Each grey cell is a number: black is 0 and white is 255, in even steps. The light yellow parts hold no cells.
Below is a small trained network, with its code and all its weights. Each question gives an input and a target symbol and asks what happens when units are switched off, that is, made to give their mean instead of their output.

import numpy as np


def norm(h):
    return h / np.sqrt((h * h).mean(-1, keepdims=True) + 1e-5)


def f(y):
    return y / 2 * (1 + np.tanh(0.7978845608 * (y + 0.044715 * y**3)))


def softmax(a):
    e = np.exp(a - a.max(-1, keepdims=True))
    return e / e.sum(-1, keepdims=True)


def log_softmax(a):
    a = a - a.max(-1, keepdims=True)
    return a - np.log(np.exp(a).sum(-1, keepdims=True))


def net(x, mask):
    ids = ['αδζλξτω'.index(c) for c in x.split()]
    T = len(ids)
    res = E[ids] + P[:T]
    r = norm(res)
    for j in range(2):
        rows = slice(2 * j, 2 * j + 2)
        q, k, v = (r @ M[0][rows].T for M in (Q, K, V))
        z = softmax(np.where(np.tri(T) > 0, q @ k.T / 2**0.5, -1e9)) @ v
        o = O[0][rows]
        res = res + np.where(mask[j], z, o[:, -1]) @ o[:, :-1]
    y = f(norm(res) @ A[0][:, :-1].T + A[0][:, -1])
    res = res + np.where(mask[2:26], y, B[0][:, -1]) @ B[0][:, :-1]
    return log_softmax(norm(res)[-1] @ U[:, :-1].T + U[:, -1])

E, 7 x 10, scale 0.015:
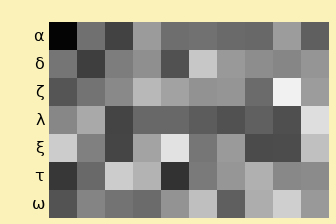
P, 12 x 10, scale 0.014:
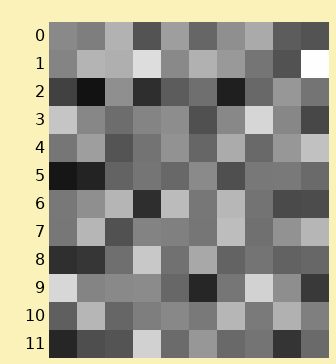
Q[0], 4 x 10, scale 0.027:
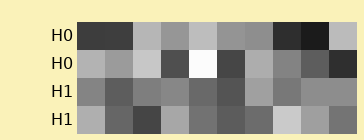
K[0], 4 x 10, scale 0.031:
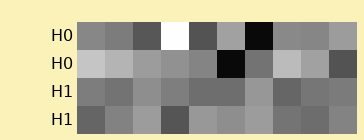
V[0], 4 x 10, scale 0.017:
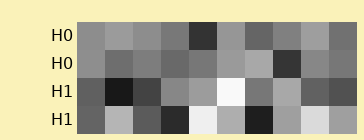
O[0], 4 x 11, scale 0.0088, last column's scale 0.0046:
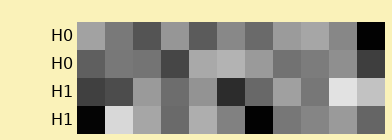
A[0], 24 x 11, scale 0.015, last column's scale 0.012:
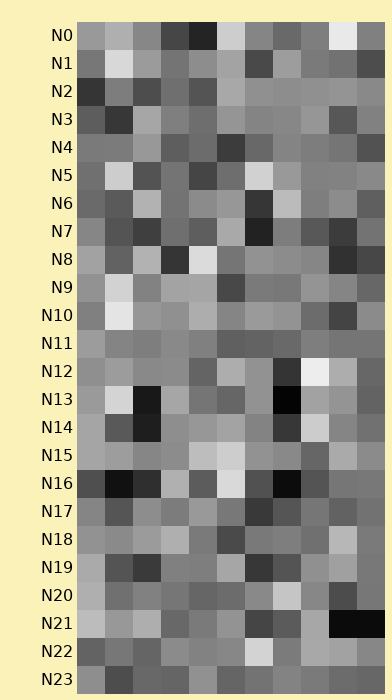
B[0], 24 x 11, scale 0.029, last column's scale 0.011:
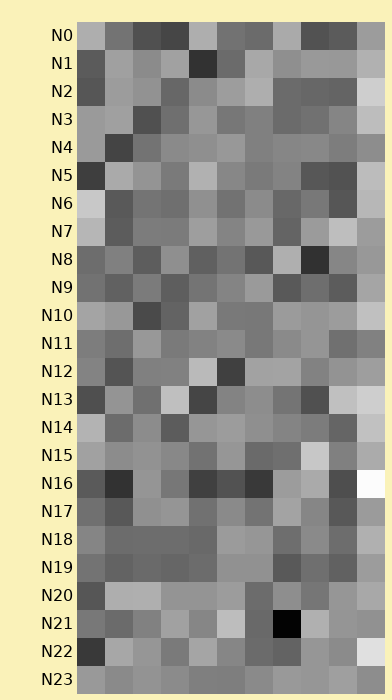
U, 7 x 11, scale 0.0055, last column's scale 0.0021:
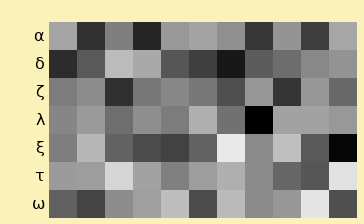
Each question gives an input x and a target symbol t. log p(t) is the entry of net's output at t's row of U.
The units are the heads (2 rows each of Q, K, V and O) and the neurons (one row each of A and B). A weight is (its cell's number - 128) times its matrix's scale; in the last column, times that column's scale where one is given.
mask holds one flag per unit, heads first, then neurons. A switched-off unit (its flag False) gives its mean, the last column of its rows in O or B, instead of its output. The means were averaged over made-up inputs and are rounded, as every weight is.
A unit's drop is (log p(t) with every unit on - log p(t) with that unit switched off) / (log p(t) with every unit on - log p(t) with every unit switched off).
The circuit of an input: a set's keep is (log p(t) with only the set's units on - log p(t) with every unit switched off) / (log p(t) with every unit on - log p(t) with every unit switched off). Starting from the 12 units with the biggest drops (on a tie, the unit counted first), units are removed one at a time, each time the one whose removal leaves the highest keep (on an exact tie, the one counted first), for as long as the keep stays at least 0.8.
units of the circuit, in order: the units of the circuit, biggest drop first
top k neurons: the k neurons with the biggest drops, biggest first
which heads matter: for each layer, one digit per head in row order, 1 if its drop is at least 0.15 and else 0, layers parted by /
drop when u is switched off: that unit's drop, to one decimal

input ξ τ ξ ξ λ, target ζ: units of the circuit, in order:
N0
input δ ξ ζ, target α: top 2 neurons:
N6, N13
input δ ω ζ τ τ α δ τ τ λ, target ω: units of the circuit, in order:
H1, N16
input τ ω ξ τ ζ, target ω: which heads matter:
00
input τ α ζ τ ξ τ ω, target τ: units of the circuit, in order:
H1, N20, H0
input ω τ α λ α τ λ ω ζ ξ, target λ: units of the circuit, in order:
H1, N21
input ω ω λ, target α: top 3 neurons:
N6, N13, N7
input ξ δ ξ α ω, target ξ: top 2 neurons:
N1, N16
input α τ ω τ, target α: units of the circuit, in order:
H1, N18, N6
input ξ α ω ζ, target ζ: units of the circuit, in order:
N8, H0, N10
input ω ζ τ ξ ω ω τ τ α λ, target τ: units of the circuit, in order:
H1, N20
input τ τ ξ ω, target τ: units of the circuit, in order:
N20, H1
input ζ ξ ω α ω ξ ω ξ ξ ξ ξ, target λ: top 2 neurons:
N16, N15
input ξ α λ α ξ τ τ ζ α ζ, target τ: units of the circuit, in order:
H1, N20
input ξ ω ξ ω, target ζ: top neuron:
N8
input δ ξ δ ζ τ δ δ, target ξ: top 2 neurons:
N1, N16
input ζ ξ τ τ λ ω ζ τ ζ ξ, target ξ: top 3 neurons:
N1, N10, N16
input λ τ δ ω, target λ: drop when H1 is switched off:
1.2
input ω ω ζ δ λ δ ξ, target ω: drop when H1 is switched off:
1.1
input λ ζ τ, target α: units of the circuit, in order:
N6
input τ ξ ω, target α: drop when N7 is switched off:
0.1
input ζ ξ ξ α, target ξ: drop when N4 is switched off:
0.0
